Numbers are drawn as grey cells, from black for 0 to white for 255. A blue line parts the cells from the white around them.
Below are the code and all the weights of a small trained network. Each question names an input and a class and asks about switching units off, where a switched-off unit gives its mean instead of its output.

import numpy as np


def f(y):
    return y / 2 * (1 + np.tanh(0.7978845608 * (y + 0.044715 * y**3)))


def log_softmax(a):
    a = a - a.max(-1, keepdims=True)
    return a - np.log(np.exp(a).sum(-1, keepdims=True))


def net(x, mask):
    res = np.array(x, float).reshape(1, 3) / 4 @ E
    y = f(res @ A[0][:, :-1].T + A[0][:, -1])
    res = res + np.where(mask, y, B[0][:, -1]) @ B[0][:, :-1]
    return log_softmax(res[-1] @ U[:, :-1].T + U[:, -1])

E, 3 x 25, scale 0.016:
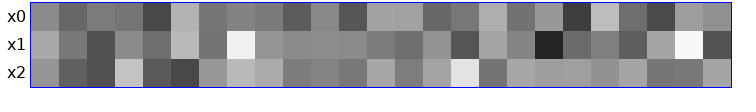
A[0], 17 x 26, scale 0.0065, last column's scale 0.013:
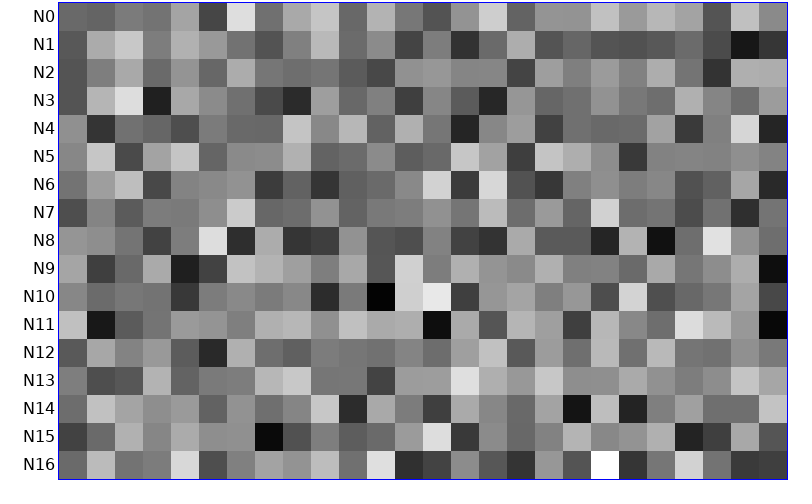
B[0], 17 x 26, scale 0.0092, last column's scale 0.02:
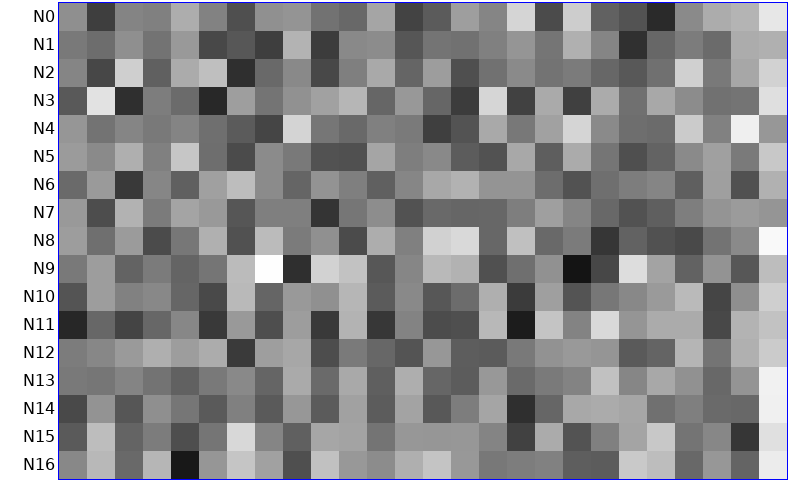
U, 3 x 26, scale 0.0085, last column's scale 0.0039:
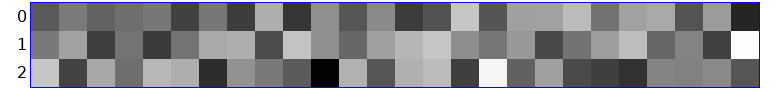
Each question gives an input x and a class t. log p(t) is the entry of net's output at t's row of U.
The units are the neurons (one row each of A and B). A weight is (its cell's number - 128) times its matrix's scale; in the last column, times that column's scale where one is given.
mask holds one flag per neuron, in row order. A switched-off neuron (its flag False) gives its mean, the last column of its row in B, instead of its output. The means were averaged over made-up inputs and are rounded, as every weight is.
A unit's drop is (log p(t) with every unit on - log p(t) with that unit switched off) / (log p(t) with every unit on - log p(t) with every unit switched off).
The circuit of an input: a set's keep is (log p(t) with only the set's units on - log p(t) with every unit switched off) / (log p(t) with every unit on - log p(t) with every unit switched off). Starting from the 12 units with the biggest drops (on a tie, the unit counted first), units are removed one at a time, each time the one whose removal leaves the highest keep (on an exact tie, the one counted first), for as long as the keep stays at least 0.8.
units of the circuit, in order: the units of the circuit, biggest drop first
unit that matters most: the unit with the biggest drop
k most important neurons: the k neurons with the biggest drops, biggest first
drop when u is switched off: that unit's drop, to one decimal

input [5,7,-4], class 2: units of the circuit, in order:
[N8]
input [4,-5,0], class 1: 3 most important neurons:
[N15 N6 N11]
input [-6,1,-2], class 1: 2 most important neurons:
[N16 N11]
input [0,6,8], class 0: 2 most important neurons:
[N11 N13]
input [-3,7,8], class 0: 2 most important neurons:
[N11 N13]
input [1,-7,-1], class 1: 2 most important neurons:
[N15 N6]
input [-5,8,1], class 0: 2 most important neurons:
[N11 N9]
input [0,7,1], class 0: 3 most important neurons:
[N11 N16 N9]
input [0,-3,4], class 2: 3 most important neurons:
[N3 N11 N14]
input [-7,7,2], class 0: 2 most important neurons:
[N11 N14]
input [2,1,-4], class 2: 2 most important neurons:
[N15 N16]
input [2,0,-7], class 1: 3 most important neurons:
[N3 N0 N8]
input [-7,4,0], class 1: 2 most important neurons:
[N16 N13]
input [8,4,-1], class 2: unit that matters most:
N8
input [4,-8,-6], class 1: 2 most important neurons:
[N15 N6]
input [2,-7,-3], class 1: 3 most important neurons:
[N15 N6 N11]
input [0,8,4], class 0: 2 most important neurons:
[N11 N16]
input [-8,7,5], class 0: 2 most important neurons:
[N11 N14]
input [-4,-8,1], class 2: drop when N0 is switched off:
0.4
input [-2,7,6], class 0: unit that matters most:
N11
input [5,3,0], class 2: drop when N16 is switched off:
0.2
